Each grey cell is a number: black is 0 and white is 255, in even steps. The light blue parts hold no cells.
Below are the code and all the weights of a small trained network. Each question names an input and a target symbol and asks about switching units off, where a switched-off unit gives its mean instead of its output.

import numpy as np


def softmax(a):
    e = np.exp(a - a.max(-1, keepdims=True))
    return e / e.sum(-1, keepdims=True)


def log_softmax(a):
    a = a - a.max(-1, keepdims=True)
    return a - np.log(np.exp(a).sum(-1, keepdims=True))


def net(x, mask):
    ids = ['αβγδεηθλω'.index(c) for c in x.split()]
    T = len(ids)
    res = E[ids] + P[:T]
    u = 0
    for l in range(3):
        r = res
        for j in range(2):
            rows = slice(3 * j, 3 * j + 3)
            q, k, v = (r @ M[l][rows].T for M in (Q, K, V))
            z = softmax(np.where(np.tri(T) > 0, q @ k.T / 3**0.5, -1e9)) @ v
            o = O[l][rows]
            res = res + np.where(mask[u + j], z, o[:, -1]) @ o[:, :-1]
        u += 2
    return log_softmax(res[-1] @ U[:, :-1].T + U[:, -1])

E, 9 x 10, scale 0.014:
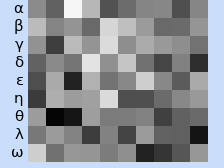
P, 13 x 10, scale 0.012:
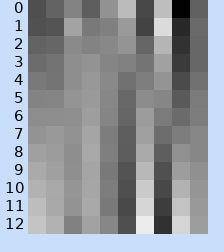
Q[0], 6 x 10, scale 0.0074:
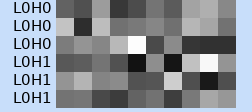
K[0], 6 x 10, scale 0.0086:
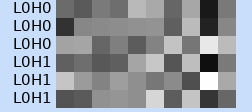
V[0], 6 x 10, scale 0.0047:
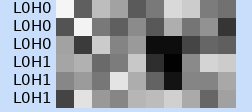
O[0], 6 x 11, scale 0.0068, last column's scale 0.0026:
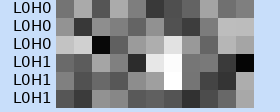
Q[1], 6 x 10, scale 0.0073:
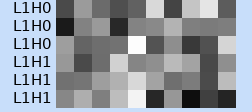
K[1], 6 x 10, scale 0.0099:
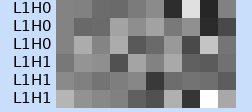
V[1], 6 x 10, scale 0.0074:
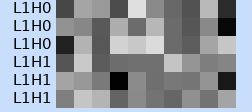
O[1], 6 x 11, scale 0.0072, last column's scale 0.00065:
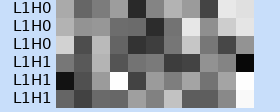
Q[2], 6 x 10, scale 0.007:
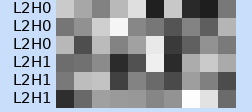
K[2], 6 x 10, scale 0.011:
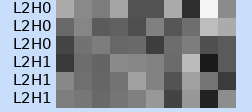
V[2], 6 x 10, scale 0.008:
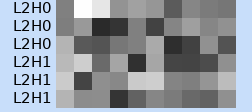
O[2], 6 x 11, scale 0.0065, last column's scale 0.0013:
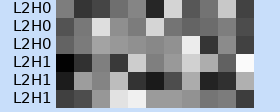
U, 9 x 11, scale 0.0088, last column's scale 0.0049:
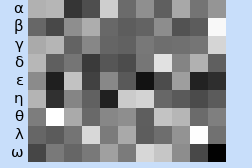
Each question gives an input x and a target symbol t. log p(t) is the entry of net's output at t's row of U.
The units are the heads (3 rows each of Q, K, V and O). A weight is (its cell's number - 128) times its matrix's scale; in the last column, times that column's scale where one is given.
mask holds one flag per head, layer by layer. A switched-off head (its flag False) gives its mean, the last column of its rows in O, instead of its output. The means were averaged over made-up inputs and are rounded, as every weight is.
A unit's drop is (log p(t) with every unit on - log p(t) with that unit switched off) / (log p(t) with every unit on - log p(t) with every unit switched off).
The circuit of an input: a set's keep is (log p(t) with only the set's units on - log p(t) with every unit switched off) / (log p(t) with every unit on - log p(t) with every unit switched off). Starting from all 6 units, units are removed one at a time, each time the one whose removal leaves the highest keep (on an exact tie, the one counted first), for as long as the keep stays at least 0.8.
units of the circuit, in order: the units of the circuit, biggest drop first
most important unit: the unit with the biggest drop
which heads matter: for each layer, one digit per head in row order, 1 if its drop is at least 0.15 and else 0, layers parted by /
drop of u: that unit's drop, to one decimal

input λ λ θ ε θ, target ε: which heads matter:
00 / 10 / 00
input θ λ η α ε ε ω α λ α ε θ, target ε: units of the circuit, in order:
(L1H0; L0H0)
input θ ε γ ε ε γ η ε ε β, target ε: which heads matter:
00 / 00 / 00
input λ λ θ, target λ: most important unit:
L1H1
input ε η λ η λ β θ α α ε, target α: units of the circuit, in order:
(L1H1; L1H0)
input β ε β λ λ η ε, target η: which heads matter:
01 / 00 / 01
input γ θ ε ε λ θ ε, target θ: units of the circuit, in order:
(L2H0; L1H0)
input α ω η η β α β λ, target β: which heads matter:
00 / 01 / 01
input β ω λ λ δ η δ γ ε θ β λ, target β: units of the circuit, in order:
(L1H1; L2H1)
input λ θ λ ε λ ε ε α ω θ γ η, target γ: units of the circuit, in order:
(L2H1; L1H0)
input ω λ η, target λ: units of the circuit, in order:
(L1H1; L0H0)
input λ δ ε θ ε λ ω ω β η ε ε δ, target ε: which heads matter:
10 / 00 / 00
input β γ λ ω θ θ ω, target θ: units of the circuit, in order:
(L2H0; L0H1)
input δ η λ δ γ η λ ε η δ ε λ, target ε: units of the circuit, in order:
(L0H0)
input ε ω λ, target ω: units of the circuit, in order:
(L1H1; L2H1)
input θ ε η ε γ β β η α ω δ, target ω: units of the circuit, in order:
(L2H1; L0H1)
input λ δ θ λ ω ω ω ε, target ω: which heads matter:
00 / 00 / 01
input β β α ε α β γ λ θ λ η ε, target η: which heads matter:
01 / 00 / 00
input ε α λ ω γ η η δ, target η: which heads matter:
01 / 00 / 00
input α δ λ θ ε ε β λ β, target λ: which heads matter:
00 / 10 / 00
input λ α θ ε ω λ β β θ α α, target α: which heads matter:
10 / 11 / 00
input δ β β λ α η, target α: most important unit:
L2H0
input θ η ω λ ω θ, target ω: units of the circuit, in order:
(L2H1; L0H0)
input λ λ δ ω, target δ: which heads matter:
00 / 10 / 00
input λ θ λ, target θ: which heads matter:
00 / 00 / 10
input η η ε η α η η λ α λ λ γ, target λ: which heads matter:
00 / 01 / 00
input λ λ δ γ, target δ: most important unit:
L1H0
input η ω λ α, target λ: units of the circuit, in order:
(L1H0; L1H1)
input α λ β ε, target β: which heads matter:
11 / 10 / 00
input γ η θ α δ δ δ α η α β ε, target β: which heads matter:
10 / 00 / 01
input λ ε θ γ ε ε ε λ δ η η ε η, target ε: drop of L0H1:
-0.1
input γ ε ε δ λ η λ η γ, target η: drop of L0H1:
0.4
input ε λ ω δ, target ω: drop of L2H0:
0.1
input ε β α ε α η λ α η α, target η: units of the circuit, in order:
(L0H1)
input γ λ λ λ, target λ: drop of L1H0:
0.2
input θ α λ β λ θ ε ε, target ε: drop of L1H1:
0.1
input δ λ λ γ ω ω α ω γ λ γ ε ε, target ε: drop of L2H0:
0.0
